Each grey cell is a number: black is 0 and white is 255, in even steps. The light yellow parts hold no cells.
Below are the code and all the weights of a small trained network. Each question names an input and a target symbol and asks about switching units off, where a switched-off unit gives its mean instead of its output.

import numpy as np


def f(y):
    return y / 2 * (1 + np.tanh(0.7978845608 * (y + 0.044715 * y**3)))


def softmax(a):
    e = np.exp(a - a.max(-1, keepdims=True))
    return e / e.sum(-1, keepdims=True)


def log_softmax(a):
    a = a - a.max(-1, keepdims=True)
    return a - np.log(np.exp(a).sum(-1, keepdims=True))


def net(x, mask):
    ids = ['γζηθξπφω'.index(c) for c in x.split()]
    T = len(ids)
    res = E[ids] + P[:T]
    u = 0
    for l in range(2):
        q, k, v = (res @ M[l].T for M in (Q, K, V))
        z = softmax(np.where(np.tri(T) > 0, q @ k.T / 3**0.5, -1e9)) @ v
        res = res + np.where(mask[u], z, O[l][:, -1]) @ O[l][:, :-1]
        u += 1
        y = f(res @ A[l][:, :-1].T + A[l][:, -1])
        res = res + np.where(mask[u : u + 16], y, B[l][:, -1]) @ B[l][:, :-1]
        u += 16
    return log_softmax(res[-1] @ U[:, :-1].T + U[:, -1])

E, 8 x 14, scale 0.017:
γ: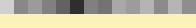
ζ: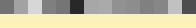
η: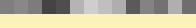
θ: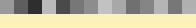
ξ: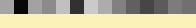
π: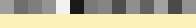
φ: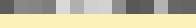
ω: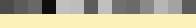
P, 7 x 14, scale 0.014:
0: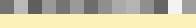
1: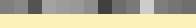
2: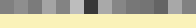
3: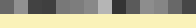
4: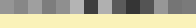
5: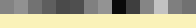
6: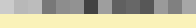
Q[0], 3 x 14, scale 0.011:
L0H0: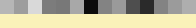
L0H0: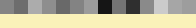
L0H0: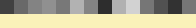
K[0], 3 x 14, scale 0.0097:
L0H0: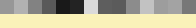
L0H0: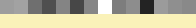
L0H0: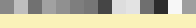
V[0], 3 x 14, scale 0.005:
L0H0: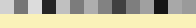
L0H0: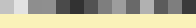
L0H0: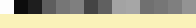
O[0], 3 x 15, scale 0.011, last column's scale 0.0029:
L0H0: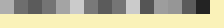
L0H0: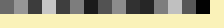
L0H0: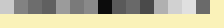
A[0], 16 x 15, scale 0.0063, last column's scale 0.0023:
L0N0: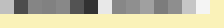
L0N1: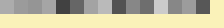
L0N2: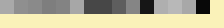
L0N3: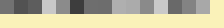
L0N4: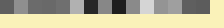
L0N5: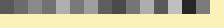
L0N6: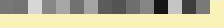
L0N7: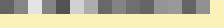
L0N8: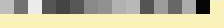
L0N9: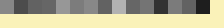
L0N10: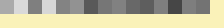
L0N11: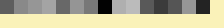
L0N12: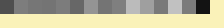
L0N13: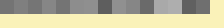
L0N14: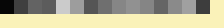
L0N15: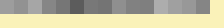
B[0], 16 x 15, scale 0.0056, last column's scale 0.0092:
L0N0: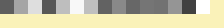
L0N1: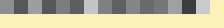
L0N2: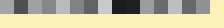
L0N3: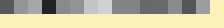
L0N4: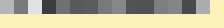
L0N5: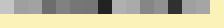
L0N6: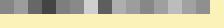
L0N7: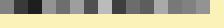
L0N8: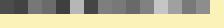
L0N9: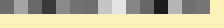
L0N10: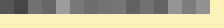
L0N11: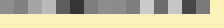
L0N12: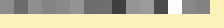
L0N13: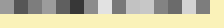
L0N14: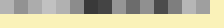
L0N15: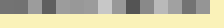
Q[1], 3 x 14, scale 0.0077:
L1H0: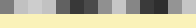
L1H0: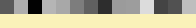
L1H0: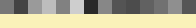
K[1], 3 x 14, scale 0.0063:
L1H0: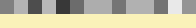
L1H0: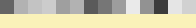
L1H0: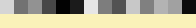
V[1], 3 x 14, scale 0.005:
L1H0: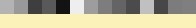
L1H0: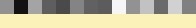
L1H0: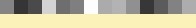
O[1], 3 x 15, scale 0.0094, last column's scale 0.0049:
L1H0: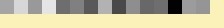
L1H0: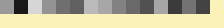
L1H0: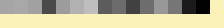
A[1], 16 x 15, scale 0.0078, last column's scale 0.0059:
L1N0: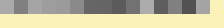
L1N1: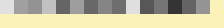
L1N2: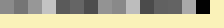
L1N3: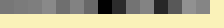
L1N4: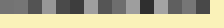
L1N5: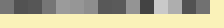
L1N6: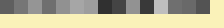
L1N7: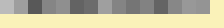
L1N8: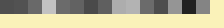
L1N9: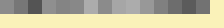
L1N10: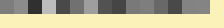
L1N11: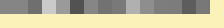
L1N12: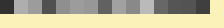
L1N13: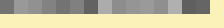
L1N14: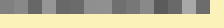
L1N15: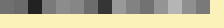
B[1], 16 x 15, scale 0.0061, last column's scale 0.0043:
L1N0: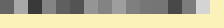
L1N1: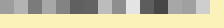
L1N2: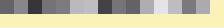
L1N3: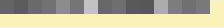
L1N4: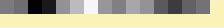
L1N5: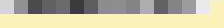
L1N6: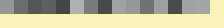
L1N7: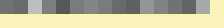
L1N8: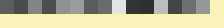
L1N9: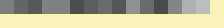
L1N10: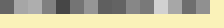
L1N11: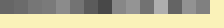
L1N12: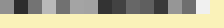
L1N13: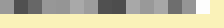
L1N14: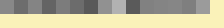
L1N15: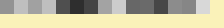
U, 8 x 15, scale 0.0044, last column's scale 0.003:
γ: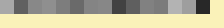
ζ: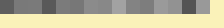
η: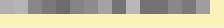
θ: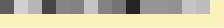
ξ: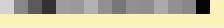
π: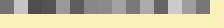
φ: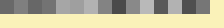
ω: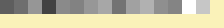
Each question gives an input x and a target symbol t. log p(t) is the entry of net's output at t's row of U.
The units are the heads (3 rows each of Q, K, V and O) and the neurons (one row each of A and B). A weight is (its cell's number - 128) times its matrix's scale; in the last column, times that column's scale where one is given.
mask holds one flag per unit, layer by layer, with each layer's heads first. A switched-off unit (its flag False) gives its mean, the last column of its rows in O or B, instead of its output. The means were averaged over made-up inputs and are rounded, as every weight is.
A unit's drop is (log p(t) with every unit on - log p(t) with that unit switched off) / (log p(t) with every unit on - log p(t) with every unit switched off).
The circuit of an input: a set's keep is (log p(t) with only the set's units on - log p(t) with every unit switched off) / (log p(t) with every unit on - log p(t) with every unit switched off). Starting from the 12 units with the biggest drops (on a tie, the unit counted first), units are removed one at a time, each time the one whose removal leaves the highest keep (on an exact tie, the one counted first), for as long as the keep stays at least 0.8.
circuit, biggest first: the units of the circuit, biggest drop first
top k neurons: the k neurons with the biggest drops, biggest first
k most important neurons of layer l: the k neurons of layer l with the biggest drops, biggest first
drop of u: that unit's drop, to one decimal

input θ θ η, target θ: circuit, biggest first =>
L0H0, L1H0
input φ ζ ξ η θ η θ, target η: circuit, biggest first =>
L1H0, L1N1
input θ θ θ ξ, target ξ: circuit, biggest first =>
L0H0, L1H0, L1N6
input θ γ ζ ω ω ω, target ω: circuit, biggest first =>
L1H0, L0H0, L0N4
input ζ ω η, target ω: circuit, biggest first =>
L1H0, L0H0, L0N4
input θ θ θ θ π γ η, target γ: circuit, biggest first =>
L0H0, L0N2, L1H0
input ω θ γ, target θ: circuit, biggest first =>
L0H0, L1H0, L0N0
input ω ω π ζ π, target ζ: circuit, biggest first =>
L0H0, L1N8
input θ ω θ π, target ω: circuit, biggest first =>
L1H0, L0H0, L0N4, L0N14
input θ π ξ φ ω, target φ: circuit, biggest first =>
L0H0, L1N12, L1H0
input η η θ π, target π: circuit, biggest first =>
L1H0, L1N15
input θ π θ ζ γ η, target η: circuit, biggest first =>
L0H0, L1H0, L1N1
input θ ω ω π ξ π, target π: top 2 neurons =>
L1N15, L1N5
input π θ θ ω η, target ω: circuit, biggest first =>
L1H0, L0N4, L0H0
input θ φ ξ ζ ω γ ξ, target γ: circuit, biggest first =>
L0H0, L0N2
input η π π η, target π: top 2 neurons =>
L1N15, L0N0
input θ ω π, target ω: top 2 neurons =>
L0N4, L0N5
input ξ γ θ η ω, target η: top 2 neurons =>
L1N1, L0N14
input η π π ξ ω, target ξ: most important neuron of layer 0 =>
L0N14
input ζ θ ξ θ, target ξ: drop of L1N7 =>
0.0
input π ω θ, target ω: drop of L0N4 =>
0.2
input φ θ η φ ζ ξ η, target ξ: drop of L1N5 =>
0.1
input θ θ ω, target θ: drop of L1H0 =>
0.2
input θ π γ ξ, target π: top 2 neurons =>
L0N6, L1N15
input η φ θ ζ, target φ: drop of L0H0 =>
0.4
